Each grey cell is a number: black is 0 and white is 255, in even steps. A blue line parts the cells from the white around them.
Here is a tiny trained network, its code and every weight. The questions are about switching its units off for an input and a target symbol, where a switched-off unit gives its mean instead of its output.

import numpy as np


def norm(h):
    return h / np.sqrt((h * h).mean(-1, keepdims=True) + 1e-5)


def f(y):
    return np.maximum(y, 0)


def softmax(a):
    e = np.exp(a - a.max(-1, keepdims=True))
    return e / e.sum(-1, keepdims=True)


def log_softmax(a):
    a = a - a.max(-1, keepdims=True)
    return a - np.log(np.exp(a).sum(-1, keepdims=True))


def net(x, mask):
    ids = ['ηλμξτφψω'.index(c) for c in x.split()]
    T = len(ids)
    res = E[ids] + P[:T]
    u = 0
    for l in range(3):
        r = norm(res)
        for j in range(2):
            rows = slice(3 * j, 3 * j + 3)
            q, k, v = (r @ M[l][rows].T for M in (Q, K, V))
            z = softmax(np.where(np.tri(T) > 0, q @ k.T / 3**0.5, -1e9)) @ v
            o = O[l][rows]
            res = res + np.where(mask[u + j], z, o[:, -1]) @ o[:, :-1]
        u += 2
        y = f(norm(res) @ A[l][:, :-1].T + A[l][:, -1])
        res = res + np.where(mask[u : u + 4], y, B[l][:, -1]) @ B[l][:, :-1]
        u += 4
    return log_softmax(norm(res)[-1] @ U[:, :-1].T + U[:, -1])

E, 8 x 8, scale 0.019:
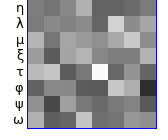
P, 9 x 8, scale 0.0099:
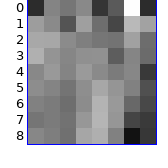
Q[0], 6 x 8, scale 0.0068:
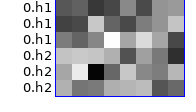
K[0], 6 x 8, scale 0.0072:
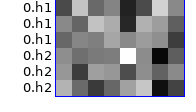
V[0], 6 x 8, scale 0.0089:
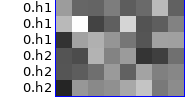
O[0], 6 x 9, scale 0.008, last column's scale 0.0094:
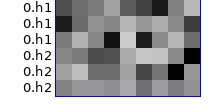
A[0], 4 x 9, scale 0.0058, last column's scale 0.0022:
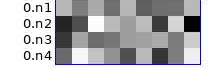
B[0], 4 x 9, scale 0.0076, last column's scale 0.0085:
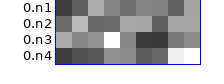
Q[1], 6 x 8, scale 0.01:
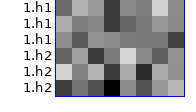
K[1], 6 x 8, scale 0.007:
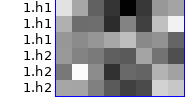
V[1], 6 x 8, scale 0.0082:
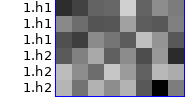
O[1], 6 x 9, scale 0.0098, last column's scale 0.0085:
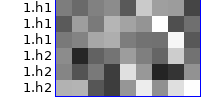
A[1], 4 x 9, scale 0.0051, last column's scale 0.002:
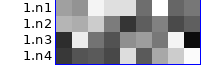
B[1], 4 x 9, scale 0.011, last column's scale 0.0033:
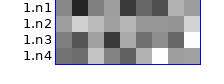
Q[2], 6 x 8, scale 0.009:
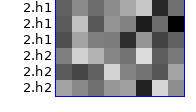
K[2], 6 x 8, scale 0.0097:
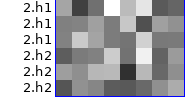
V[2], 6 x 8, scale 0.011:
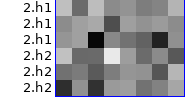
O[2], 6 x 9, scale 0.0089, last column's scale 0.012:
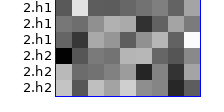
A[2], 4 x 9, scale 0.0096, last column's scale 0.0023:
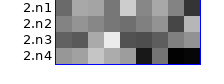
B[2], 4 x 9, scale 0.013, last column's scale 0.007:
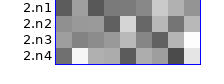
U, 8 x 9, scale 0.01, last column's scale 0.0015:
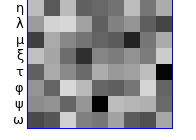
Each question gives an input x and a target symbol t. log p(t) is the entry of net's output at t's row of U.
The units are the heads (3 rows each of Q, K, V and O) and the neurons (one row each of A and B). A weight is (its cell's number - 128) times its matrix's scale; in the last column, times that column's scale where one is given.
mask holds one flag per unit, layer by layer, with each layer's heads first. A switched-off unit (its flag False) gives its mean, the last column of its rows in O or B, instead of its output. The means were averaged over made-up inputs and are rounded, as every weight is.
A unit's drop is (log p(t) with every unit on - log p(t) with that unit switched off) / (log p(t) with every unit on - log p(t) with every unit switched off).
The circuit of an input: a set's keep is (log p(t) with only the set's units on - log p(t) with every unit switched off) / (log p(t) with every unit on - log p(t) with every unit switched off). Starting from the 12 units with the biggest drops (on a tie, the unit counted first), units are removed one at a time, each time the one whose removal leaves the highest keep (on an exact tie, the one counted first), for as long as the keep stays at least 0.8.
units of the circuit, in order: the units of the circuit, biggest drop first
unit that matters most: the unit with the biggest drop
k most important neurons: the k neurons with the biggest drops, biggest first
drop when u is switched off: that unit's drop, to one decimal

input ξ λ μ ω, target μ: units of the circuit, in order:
(2.h2; 1.h2)
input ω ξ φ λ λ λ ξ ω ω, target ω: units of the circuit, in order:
(2.h2; 2.h1; 0.h1; 1.h1)
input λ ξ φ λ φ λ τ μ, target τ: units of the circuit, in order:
(0.h1; 2.h1; 2.n1)
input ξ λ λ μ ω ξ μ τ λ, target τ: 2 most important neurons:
(0.n2; 2.n1)
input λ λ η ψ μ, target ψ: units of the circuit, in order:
(0.h2; 2.h2; 0.h1)
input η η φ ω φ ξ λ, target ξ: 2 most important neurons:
(2.n4; 1.n3)
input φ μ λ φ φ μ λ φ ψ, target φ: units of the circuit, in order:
(1.h2; 1.h1)
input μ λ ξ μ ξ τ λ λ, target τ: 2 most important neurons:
(0.n2; 0.n4)
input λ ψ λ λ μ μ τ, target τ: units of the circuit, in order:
(0.h1; 2.n1)
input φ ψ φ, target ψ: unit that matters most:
2.h2
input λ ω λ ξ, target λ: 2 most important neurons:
(0.n4; 2.n4)
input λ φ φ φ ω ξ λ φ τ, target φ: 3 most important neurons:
(1.n1; 0.n3; 0.n4)
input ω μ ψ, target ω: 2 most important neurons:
(1.n3; 1.n4)
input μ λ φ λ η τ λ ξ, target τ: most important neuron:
(0.n2)
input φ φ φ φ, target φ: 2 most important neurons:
(2.n4; 2.n3)
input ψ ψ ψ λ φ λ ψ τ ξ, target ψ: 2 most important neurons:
(2.n3; 2.n2)
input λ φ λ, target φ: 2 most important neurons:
(0.n4; 2.n4)
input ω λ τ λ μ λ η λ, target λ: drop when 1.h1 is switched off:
0.1
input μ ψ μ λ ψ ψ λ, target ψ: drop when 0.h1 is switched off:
0.2
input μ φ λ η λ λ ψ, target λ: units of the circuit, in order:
(2.n4)
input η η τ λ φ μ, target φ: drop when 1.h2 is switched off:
0.5
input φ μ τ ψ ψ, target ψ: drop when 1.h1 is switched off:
0.1
